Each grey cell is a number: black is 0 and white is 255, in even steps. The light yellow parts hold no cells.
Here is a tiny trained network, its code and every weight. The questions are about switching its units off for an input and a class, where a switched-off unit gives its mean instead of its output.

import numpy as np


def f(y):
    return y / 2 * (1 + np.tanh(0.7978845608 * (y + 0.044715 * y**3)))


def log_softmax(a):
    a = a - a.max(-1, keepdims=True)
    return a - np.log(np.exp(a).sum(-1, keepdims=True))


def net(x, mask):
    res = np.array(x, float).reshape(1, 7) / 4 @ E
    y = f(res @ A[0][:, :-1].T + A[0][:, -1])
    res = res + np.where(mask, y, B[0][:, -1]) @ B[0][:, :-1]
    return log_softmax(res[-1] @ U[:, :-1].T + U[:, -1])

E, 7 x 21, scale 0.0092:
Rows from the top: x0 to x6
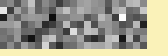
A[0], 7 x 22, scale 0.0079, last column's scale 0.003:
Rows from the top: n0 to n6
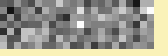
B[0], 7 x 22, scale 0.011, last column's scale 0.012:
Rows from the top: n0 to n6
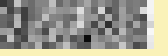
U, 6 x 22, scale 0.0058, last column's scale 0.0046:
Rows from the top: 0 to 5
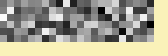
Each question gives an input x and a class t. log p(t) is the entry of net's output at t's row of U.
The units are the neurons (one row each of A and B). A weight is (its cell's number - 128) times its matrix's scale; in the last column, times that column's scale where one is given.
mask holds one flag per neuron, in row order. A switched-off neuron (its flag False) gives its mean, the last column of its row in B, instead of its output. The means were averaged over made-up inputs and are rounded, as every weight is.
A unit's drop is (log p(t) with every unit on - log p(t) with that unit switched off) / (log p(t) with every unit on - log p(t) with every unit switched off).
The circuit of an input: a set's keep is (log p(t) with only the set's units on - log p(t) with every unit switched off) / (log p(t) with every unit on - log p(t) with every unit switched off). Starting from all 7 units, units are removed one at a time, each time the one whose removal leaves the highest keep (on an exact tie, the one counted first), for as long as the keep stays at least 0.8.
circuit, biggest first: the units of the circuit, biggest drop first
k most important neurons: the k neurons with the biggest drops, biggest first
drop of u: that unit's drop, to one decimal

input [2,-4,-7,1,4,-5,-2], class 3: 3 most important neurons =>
n1; n5; n4
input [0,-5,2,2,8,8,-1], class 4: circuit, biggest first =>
n4
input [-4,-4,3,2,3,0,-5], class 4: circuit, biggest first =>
n4; n6; n3
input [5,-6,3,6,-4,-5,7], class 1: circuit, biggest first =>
n4; n1
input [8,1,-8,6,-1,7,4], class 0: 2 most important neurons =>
n4; n6
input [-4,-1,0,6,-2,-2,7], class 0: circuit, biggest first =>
n4; n1
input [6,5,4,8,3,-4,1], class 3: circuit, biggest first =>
n1; n3
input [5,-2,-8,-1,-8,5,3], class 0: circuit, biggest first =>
n4; n6; n2
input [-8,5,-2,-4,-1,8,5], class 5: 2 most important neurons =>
n3; n1
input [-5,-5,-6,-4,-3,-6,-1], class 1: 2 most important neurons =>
n1; n3
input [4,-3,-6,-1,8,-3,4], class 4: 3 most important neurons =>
n2; n4; n6
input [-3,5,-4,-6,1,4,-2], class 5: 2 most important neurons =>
n3; n0
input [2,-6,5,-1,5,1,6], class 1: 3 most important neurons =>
n4; n1; n0
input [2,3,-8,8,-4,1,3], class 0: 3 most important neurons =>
n1; n3; n4
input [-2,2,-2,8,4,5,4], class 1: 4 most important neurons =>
n1; n3; n0; n6
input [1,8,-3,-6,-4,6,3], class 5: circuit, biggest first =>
n3
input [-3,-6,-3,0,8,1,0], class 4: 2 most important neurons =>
n4; n5
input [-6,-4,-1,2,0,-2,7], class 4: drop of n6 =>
0.1
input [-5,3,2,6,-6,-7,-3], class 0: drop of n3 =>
0.2
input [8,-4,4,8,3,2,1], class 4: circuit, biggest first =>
n2
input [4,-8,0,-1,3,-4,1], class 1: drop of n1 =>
0.1
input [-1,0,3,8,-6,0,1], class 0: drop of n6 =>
-0.1
